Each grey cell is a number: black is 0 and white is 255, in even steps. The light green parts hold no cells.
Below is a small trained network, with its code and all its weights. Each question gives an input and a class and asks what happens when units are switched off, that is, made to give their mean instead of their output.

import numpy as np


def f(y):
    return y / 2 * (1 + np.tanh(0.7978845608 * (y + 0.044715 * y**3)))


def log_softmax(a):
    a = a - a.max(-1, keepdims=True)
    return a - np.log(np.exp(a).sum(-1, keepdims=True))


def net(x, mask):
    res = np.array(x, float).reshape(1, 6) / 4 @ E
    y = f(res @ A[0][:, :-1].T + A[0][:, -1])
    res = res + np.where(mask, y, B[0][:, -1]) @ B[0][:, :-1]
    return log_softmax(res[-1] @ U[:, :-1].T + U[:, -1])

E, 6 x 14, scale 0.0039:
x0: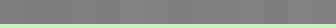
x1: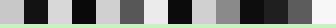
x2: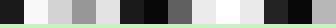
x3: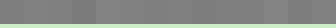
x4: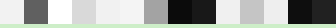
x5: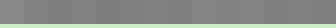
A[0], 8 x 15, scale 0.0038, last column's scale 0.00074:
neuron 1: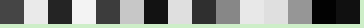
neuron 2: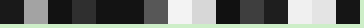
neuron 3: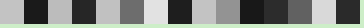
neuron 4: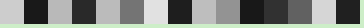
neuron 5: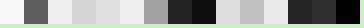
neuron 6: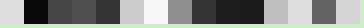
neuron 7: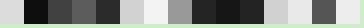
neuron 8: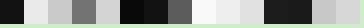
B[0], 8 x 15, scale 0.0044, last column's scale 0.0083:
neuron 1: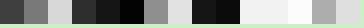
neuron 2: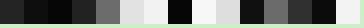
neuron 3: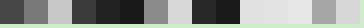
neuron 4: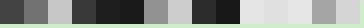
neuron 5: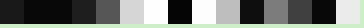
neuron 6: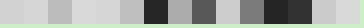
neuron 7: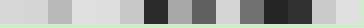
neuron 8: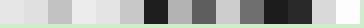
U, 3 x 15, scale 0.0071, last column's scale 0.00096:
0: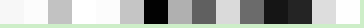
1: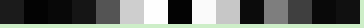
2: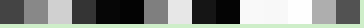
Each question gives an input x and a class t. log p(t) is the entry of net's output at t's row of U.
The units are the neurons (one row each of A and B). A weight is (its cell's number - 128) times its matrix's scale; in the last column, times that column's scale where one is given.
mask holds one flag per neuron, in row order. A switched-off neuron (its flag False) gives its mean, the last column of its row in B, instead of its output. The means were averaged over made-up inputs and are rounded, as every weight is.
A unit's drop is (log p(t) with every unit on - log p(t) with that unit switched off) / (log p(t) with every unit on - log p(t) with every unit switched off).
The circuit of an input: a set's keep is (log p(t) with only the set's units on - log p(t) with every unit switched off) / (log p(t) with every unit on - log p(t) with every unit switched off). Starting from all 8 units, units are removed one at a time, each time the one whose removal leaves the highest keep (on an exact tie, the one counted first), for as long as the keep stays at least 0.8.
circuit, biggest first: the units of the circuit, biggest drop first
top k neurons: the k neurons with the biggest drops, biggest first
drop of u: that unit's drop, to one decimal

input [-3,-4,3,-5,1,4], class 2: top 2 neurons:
(neuron 7; neuron 1)
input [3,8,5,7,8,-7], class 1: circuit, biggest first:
(neuron 5)
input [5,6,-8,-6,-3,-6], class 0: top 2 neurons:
(neuron 7; neuron 6)
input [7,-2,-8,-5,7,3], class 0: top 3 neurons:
(neuron 7; neuron 6; neuron 2)
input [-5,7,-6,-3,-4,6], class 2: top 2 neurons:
(neuron 4; neuron 3)
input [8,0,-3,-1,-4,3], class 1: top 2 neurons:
(neuron 8; neuron 2)
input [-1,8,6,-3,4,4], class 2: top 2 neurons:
(neuron 3; neuron 4)
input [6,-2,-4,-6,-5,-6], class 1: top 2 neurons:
(neuron 2; neuron 8)
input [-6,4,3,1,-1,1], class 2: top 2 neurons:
(neuron 7; neuron 6)
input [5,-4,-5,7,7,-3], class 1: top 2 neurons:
(neuron 5; neuron 8)
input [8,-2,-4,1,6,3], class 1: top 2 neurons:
(neuron 5; neuron 8)
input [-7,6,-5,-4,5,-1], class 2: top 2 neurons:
(neuron 4; neuron 3)
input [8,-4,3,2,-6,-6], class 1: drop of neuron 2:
1.0
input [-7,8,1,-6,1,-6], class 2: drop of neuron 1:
0.0
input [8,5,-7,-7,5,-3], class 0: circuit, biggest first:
(neuron 6)
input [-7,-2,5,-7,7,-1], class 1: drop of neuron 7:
0.1
